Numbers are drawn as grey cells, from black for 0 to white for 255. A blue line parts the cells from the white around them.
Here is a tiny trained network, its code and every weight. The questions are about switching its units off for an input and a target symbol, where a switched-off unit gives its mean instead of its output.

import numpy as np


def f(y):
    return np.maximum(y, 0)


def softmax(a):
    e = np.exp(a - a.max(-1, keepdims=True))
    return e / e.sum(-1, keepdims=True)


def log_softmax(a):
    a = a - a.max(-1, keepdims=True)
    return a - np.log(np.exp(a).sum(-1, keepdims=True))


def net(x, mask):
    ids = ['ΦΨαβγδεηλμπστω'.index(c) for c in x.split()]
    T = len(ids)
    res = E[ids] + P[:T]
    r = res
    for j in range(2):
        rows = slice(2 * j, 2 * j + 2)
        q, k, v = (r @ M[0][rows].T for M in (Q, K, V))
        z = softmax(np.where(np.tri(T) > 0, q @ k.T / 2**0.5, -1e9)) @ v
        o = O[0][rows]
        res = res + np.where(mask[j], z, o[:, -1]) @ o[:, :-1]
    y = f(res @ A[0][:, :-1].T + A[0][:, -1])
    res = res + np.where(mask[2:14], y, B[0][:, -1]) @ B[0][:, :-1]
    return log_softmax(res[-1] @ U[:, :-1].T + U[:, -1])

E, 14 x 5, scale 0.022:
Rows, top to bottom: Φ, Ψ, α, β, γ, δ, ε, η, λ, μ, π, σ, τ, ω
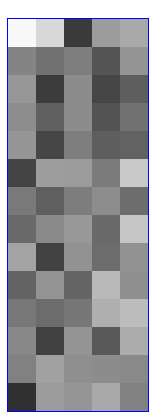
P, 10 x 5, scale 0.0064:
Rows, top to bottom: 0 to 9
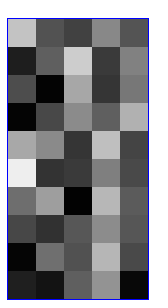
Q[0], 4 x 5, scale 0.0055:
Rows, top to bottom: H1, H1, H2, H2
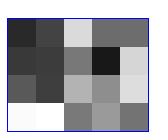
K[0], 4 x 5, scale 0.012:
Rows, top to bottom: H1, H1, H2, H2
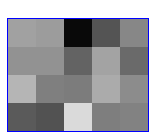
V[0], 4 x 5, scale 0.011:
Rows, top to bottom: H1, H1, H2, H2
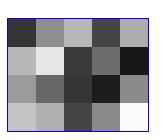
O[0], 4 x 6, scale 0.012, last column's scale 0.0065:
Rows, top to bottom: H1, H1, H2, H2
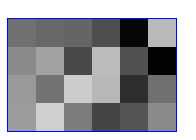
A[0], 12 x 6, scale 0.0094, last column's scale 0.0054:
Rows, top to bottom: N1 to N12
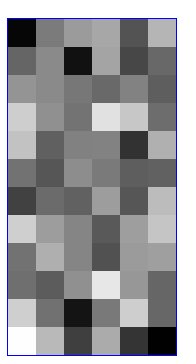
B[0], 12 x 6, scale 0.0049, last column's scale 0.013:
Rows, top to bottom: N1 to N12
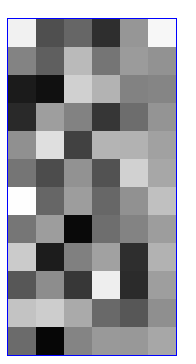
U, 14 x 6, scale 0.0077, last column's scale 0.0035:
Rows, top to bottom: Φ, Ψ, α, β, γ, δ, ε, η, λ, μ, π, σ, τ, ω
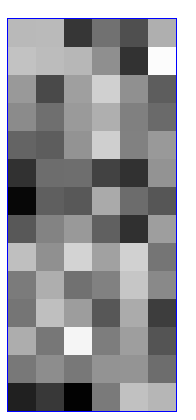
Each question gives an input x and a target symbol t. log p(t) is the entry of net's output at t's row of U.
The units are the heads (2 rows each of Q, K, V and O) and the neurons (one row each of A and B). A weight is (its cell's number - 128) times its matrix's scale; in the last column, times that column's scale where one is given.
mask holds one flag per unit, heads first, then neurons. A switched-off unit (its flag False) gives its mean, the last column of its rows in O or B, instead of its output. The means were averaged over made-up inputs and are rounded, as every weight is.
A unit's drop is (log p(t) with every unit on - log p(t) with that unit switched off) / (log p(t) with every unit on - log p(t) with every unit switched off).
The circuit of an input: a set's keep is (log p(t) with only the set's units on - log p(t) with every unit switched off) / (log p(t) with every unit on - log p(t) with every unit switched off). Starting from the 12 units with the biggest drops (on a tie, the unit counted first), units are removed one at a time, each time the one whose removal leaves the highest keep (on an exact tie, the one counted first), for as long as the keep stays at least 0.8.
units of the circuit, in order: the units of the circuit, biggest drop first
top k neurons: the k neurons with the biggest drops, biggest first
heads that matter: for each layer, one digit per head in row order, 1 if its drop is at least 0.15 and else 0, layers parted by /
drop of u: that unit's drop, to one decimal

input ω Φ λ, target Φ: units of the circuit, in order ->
[H2; N8]
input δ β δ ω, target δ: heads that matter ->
10
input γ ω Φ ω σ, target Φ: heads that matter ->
01
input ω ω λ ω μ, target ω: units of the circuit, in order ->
[H2]
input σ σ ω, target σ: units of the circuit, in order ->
[H1; H2; N1]
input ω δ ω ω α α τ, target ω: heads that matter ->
11
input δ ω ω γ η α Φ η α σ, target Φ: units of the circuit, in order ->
[H2; H1]
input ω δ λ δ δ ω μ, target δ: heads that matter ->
10
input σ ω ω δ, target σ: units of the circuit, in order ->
[H2; H1]
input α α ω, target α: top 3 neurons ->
[N10; N1; N7]
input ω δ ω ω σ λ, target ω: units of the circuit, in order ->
[N7; N8; H2]
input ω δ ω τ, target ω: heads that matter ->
01
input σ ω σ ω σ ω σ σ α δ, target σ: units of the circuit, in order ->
[H2; H1; N1]
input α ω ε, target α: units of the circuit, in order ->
[H2]
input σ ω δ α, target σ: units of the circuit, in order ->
[H2; H1]
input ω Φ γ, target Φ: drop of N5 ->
0.2
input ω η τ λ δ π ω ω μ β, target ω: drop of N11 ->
0.1
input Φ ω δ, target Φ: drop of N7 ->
0.0
